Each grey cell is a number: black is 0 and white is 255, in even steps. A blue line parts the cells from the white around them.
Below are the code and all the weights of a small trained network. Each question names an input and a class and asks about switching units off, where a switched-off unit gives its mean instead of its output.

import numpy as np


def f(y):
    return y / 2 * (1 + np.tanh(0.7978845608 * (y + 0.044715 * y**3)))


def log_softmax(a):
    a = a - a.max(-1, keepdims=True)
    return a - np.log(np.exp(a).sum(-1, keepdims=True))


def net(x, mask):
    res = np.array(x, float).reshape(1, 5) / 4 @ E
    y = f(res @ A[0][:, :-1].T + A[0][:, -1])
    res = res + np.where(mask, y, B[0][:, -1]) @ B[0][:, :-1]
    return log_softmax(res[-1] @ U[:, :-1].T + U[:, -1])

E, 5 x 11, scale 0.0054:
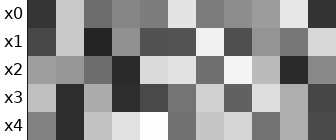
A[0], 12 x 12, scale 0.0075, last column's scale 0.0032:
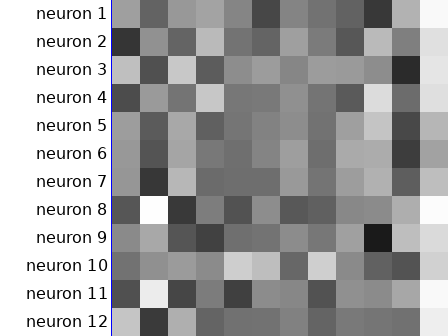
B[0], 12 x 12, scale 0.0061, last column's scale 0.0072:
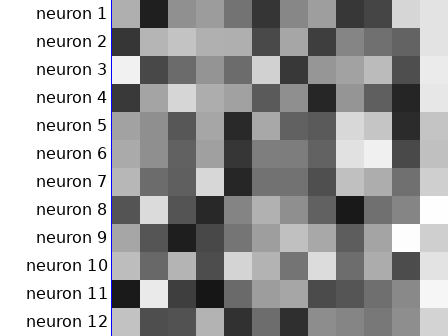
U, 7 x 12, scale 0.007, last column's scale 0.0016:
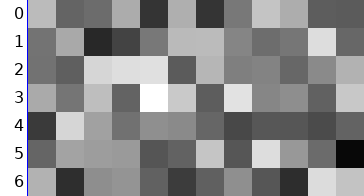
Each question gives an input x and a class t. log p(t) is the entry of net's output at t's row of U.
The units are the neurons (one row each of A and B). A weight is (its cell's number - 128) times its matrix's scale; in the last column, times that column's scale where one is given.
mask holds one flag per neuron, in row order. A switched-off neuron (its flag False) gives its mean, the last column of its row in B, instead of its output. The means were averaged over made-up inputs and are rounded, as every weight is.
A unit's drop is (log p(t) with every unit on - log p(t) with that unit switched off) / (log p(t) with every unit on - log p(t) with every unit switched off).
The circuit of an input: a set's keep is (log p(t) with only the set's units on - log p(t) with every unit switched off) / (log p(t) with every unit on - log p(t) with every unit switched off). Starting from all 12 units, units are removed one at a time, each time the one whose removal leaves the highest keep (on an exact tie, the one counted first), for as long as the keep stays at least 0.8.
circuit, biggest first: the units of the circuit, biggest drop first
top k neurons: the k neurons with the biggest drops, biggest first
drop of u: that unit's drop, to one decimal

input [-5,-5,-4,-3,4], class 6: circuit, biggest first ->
(neuron 1; neuron 12)
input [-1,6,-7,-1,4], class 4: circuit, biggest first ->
(neuron 11; neuron 4; neuron 9)
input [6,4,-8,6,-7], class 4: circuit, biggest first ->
(neuron 8; neuron 4)
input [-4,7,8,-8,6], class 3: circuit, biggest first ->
(neuron 10)
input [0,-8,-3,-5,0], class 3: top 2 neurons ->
(neuron 10; neuron 7)
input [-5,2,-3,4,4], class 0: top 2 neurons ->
(neuron 7; neuron 6)
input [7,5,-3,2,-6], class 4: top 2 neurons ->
(neuron 4; neuron 2)
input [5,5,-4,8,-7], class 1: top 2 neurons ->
(neuron 11; neuron 8)
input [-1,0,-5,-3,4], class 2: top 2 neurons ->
(neuron 11; neuron 8)
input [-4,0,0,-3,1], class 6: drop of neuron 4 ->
0.1
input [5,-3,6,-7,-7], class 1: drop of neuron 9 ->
0.1
